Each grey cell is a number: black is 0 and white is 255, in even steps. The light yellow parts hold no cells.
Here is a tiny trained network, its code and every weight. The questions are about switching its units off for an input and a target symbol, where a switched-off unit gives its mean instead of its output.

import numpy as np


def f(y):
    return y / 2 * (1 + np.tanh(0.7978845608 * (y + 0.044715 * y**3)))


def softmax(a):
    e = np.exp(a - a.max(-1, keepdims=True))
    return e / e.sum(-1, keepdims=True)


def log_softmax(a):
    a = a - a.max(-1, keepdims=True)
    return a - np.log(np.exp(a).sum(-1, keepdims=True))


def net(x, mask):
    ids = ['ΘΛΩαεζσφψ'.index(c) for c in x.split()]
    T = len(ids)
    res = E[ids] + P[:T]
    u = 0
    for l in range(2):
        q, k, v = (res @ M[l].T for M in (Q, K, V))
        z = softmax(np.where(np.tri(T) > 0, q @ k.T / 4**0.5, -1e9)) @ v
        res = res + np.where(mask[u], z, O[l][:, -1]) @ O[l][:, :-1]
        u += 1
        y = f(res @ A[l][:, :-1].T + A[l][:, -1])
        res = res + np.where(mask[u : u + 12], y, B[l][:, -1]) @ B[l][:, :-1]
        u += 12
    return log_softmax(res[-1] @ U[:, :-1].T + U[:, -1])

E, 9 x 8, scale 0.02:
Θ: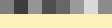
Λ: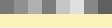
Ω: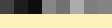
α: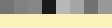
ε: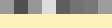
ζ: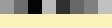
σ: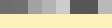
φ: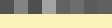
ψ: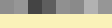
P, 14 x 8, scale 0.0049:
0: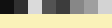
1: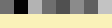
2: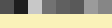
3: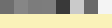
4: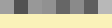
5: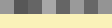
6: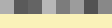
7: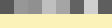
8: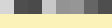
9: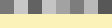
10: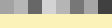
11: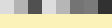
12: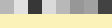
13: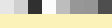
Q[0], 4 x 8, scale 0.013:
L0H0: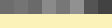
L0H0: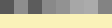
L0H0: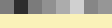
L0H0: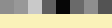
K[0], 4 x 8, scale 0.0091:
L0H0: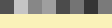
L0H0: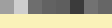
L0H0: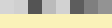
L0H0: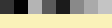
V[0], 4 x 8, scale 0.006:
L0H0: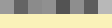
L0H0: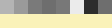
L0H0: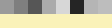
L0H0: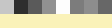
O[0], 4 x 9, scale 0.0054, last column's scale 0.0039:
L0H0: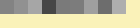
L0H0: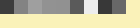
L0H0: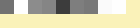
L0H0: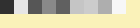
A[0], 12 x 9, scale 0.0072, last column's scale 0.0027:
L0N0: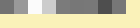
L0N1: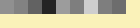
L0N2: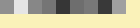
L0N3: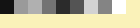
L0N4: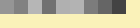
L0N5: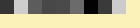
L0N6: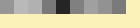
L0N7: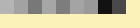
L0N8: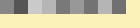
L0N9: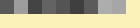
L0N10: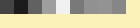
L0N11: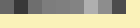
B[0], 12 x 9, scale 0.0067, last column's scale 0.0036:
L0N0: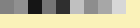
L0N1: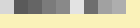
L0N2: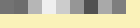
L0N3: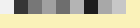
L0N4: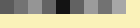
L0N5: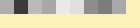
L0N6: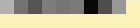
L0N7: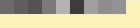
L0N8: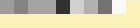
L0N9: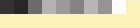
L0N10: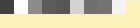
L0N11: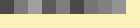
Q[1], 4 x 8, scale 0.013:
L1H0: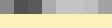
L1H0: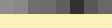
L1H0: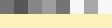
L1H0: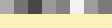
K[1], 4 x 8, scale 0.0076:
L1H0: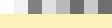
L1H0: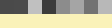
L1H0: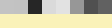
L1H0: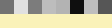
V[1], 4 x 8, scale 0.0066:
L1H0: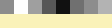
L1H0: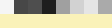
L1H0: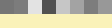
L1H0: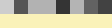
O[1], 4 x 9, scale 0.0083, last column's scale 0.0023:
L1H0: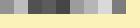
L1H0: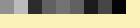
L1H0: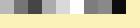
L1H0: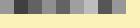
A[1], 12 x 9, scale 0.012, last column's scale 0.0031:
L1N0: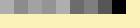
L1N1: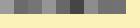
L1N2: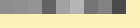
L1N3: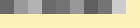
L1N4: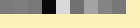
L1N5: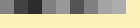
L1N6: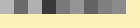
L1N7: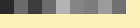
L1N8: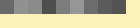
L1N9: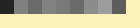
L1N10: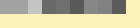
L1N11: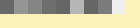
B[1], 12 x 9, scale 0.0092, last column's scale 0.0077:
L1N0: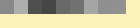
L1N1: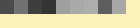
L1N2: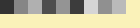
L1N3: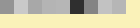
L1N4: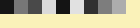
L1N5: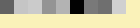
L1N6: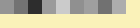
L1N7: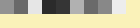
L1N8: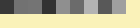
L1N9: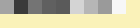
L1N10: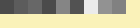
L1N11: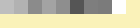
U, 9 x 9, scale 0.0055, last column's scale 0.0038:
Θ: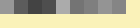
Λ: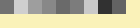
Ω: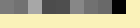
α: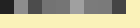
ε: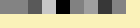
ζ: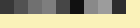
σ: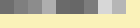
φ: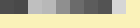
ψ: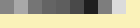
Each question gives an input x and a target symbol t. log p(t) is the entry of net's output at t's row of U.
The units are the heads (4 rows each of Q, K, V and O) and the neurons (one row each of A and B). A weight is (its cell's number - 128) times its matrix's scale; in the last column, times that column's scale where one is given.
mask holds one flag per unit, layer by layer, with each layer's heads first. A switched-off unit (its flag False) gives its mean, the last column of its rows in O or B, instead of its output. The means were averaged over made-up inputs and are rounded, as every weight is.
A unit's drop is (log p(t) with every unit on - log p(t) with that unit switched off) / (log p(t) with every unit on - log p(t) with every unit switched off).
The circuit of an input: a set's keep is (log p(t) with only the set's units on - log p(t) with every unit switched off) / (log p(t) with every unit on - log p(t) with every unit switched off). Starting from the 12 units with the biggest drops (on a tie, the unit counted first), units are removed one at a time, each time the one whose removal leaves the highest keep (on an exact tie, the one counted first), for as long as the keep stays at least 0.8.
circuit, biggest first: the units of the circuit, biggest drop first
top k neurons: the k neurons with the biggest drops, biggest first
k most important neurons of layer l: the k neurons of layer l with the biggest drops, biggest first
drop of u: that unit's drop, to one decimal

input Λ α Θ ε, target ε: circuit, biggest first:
(L1H0 L0N8)
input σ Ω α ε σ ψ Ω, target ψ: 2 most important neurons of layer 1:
(L1N5 L1N11)
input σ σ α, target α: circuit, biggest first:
(L1N4)
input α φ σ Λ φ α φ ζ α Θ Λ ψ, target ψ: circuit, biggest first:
(L1H0 L0N1 L1N9)
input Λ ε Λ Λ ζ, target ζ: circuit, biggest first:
(L1N5 L0N4 L1H0)
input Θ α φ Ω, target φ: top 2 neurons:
(L0N5 L0N0)
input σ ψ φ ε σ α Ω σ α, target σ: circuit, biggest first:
(L1H0 L0H0)
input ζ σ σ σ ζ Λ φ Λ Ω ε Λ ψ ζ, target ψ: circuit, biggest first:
(L1H0 L1N5)
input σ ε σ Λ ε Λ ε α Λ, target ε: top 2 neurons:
(L0N4 L0N7)
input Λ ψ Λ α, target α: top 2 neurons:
(L1N4 L1N8)
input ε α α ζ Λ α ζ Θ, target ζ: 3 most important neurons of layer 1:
(L1N10 L1N9 L1N3)
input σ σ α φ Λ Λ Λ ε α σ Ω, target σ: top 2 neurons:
(L0N10 L1N5)
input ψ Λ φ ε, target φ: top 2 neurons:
(L0N5 L1N9)
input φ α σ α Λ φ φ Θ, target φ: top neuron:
(L1N9)
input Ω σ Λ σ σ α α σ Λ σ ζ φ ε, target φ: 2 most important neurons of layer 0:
(L0N2 L0N5)
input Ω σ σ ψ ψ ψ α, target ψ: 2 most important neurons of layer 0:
(L0N1 L0N10)
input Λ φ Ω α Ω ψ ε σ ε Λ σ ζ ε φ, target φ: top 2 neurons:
(L0N5 L0N2)
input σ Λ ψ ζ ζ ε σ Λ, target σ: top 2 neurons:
(L0N4 L1N3)
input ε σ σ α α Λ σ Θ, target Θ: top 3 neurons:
(L0N3 L1N6 L0N1)
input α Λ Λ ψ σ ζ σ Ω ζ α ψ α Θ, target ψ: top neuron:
(L1N9)
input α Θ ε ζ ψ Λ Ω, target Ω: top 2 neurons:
(L1N7 L1N9)
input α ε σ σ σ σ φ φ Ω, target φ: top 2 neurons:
(L0N5 L0N2)
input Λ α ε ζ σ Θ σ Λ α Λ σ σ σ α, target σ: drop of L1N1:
0.1
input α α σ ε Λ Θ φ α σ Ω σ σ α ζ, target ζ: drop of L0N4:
-0.1
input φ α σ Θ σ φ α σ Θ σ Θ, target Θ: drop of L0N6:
0.1
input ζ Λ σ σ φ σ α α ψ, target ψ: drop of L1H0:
0.6
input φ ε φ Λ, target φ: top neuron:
(L0N4)
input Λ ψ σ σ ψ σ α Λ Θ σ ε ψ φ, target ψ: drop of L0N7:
0.0
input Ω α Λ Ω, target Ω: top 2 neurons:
(L1N7 L0N10)
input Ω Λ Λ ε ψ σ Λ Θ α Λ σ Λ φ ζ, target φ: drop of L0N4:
0.2
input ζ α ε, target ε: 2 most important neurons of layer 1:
(L1N5 L1N2)
